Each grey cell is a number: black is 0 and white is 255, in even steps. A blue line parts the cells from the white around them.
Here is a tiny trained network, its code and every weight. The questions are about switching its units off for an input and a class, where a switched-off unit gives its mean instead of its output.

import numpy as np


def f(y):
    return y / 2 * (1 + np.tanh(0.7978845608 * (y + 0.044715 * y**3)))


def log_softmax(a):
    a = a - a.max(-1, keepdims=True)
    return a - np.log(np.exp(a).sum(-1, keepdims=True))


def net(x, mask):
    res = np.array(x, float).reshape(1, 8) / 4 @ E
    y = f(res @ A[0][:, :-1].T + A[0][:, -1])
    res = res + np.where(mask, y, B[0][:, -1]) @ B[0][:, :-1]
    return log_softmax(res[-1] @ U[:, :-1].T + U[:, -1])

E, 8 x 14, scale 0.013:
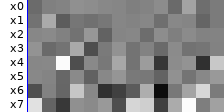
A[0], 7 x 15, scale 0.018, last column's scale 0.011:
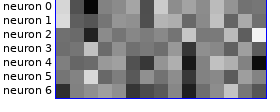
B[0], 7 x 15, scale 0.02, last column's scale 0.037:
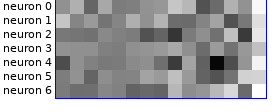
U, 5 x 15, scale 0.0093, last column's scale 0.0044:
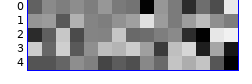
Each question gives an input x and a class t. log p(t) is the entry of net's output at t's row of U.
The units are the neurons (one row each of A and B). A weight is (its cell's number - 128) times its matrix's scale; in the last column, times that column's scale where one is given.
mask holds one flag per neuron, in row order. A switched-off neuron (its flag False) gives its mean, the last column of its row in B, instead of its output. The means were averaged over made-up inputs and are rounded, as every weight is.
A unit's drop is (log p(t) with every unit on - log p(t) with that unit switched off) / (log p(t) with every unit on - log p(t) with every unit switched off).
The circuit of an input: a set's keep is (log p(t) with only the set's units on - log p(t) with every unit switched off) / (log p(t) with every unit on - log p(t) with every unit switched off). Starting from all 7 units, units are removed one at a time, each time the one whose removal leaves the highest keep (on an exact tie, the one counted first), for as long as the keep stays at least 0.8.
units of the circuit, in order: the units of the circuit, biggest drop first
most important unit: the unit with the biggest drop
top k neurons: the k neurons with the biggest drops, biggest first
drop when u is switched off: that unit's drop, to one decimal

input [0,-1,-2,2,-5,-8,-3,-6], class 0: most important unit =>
neuron 6
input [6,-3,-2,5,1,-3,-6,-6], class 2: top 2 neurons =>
neuron 2; neuron 6
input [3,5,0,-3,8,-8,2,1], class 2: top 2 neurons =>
neuron 0; neuron 5
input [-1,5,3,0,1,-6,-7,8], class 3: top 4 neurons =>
neuron 1; neuron 6; neuron 2; neuron 5
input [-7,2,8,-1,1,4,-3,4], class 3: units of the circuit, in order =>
neuron 1; neuron 6
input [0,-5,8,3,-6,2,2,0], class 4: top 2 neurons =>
neuron 2; neuron 4
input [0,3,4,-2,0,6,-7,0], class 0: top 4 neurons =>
neuron 6; neuron 0; neuron 1; neuron 5
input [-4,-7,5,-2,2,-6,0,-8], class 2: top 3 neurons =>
neuron 0; neuron 6; neuron 2
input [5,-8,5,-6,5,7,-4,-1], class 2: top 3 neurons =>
neuron 6; neuron 0; neuron 1
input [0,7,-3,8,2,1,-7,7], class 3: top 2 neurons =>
neuron 1; neuron 6
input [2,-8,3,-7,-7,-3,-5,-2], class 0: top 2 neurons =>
neuron 6; neuron 2
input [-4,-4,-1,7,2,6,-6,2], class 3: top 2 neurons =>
neuron 4; neuron 6
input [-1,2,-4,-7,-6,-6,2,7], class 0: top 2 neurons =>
neuron 4; neuron 2
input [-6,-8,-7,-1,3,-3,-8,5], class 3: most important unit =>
neuron 1
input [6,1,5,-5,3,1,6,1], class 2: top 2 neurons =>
neuron 4; neuron 0
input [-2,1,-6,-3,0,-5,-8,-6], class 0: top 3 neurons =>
neuron 6; neuron 5; neuron 0
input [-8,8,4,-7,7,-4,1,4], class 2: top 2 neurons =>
neuron 4; neuron 5
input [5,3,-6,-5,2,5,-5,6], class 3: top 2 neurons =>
neuron 1; neuron 6
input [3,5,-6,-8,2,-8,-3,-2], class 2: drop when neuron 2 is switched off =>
0.5
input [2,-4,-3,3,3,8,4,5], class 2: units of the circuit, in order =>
neuron 4
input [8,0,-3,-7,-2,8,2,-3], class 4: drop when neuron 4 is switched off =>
0.3
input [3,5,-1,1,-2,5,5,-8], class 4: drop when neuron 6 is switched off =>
0.0
